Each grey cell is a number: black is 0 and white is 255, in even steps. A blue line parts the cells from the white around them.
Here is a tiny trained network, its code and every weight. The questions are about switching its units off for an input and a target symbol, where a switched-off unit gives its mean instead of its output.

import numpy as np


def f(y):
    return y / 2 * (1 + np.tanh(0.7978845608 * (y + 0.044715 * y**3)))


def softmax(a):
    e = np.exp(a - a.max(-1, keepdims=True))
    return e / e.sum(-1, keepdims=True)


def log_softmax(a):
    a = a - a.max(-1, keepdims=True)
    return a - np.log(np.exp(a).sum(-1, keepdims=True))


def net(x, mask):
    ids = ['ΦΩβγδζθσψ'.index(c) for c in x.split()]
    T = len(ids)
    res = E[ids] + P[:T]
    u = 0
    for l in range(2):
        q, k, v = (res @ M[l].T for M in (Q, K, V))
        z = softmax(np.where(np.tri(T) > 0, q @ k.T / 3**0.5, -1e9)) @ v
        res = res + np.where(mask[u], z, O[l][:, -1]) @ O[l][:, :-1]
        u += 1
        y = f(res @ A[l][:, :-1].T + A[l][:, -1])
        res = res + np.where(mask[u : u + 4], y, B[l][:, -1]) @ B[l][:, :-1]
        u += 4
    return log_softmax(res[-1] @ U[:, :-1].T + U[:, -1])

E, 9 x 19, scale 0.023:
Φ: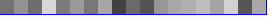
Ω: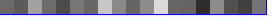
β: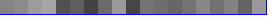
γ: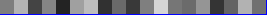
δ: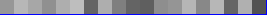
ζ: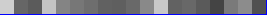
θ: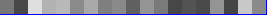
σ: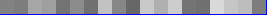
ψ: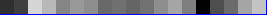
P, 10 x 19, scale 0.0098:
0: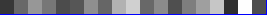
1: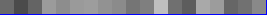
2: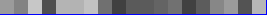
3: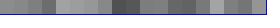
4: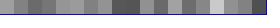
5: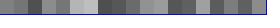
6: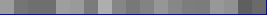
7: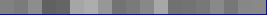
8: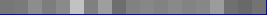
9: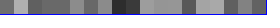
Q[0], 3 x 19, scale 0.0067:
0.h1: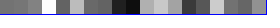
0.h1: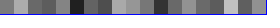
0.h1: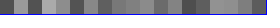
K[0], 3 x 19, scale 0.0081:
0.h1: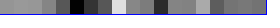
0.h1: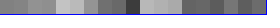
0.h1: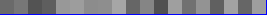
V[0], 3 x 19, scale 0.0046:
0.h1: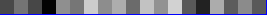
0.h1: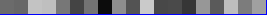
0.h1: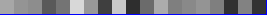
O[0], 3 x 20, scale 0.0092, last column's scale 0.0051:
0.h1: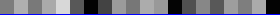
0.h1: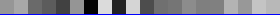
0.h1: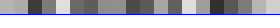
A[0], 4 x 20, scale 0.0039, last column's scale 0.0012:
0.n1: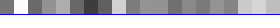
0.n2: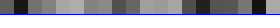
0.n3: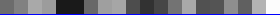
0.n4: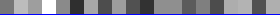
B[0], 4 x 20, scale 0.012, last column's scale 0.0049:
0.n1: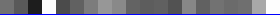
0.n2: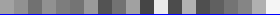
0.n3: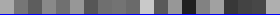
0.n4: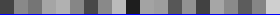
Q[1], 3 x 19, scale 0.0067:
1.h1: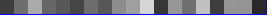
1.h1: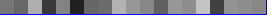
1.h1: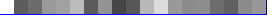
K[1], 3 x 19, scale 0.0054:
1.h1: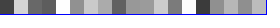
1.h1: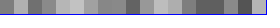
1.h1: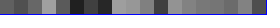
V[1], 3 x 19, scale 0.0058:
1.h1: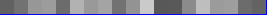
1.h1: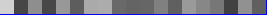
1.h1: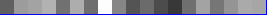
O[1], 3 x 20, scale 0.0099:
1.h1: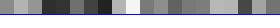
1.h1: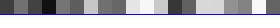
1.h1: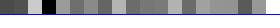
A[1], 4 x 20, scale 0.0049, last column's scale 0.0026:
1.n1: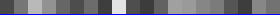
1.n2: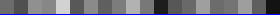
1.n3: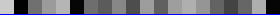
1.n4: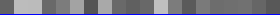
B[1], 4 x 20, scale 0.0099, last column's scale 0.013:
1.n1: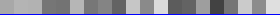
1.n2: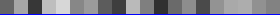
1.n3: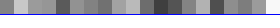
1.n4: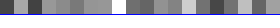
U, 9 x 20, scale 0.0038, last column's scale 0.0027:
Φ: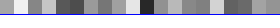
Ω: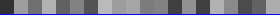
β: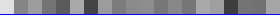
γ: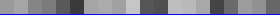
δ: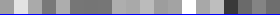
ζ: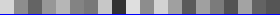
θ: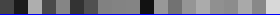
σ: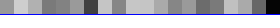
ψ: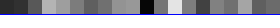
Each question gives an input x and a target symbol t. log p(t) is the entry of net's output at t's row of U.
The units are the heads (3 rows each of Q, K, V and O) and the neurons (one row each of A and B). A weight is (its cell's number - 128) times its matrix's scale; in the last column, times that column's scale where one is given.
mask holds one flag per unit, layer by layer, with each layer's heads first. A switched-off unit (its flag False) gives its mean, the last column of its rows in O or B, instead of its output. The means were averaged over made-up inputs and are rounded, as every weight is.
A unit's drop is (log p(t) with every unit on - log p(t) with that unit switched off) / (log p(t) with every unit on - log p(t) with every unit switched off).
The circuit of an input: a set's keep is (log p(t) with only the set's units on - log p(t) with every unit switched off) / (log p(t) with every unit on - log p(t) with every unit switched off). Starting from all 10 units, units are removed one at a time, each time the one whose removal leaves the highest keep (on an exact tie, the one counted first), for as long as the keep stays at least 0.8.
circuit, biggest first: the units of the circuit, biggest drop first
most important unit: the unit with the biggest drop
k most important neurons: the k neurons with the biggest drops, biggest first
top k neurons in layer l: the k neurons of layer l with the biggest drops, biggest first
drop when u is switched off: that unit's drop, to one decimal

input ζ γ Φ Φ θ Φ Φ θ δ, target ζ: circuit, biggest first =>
1.h1
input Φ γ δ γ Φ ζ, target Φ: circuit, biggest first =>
0.h1, 1.h1, 0.n2
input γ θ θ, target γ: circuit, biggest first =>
1.n3, 0.h1, 1.h1, 0.n1
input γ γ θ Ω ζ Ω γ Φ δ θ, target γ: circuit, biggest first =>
1.n3, 0.h1, 0.n1, 1.h1
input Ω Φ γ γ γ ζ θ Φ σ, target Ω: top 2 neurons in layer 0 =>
0.n1, 0.n4
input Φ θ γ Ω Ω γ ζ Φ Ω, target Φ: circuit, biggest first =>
0.h1, 0.n2, 1.h1
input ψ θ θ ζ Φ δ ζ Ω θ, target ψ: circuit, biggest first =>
0.h1, 1.h1, 0.n3, 1.n4
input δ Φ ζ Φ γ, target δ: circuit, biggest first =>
0.h1, 0.n4
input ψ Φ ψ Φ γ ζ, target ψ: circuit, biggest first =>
0.h1, 1.h1, 1.n1
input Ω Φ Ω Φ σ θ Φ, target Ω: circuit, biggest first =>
0.h1, 0.n4, 0.n1
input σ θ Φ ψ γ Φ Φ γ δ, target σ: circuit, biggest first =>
1.n1, 0.h1, 1.h1, 0.n2
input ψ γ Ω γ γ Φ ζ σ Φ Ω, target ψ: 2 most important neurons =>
1.n4, 1.n3
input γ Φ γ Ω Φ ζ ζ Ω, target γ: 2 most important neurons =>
0.n1, 1.n3
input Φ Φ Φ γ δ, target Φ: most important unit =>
0.h1
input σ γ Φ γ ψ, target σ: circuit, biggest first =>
1.n1, 0.h1, 1.h1, 0.n4
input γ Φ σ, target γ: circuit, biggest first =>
0.h1, 1.n3, 1.h1, 0.n1
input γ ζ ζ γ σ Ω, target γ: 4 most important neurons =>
1.n3, 0.n1, 0.n4, 1.n4
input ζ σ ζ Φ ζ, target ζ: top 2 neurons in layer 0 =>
0.n1, 0.n2
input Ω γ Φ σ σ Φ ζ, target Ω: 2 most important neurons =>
0.n4, 1.n1
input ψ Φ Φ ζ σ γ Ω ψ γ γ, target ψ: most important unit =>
1.h1
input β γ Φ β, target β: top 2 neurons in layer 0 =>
0.n3, 0.n2
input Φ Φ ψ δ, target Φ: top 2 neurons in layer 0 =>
0.n2, 0.n4
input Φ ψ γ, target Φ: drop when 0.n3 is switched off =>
0.0
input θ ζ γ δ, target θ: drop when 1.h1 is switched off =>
0.5
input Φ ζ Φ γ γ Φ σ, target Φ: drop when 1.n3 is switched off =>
-0.1
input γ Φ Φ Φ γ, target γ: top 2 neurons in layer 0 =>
0.n1, 0.n3
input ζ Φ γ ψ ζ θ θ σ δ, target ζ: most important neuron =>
1.n3
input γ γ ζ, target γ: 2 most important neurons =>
1.n3, 0.n1
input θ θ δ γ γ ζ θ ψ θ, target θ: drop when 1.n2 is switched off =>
-0.1
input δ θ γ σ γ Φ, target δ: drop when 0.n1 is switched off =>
0.1
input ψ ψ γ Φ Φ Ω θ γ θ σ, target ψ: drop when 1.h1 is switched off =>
0.5
